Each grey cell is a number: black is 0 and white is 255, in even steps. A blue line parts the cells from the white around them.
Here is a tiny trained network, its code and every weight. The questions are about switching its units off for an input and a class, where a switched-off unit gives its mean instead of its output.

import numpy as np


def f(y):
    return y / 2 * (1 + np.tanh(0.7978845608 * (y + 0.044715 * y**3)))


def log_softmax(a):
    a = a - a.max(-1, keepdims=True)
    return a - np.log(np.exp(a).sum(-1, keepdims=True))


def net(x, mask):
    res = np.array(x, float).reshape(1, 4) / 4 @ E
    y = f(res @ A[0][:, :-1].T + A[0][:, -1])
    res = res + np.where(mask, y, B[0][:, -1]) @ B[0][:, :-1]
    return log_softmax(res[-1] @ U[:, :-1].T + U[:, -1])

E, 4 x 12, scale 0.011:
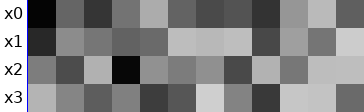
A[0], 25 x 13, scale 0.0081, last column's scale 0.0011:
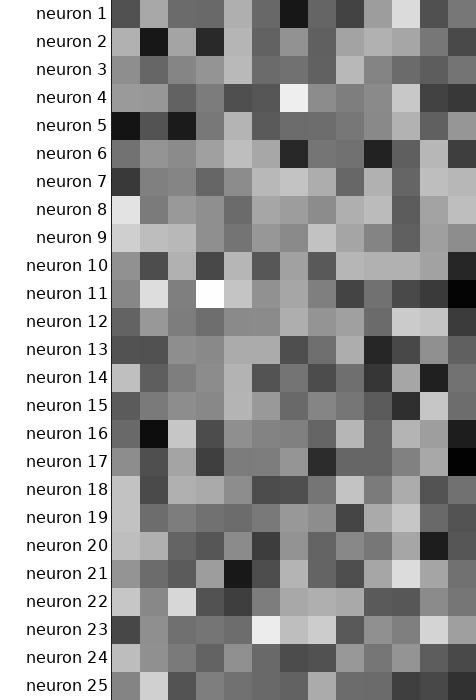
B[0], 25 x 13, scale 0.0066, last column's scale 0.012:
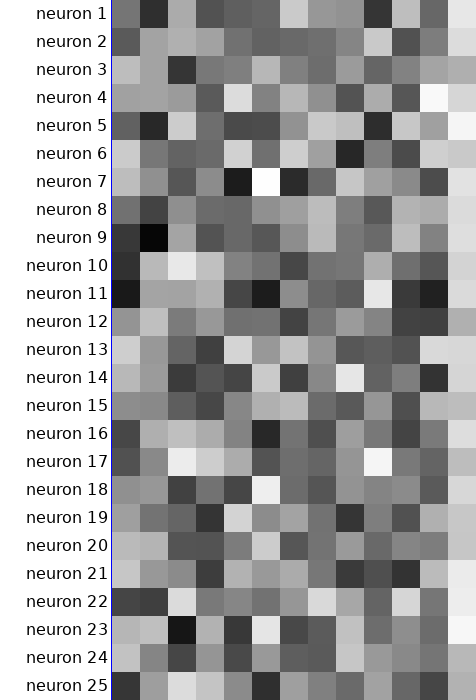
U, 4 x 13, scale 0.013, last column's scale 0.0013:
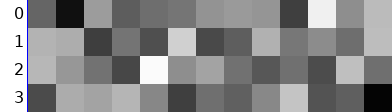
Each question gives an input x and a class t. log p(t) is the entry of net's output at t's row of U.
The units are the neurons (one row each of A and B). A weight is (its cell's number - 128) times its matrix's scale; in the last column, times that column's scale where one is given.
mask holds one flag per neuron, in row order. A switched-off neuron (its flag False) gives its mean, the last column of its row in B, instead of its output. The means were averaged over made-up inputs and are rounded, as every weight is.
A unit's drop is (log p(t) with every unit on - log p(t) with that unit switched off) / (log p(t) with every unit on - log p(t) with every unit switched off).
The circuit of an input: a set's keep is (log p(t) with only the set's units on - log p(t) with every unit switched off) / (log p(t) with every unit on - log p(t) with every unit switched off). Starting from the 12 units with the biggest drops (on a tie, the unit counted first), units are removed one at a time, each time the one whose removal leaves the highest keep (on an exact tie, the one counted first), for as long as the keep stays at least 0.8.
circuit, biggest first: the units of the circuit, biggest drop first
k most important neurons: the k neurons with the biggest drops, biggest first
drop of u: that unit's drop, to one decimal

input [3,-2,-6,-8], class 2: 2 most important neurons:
[neuron 13; neuron 6]
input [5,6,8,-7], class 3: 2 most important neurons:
[neuron 16; neuron 17]
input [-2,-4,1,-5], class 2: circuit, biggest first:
[neuron 13]
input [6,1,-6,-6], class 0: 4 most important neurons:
[neuron 5; neuron 1; neuron 21; neuron 4]
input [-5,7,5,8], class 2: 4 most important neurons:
[neuron 4; neuron 21; neuron 19; neuron 14]
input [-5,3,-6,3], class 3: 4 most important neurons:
[neuron 11; neuron 5; neuron 1; neuron 25]
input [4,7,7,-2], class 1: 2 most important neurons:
[neuron 7; neuron 23]
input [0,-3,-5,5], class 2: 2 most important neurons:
[neuron 4; neuron 21]
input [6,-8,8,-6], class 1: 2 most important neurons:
[neuron 14; neuron 18]
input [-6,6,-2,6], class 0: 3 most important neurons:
[neuron 9; neuron 22; neuron 8]
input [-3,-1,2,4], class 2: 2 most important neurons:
[neuron 5; neuron 1]
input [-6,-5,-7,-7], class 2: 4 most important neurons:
[neuron 13; neuron 6; neuron 5; neuron 3]
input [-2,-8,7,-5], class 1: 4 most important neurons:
[neuron 18; neuron 14; neuron 3; neuron 24]
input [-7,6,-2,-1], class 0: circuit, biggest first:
[neuron 9]
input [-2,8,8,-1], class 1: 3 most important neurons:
[neuron 23; neuron 7; neuron 11]
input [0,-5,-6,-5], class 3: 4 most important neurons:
[neuron 11; neuron 25; neuron 23; neuron 7]
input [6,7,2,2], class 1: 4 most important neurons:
[neuron 23; neuron 7; neuron 22; neuron 9]
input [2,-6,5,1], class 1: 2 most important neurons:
[neuron 14; neuron 18]
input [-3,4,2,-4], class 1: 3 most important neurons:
[neuron 23; neuron 7; neuron 4]
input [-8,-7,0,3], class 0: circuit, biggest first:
[neuron 22]
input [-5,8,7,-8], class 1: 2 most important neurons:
[neuron 7; neuron 23]
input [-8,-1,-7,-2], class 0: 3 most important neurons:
[neuron 9; neuron 8; neuron 22]
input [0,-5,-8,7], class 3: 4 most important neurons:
[neuron 11; neuron 25; neuron 13; neuron 6]
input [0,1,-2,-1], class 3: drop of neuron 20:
0.2
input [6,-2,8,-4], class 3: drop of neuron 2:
0.1
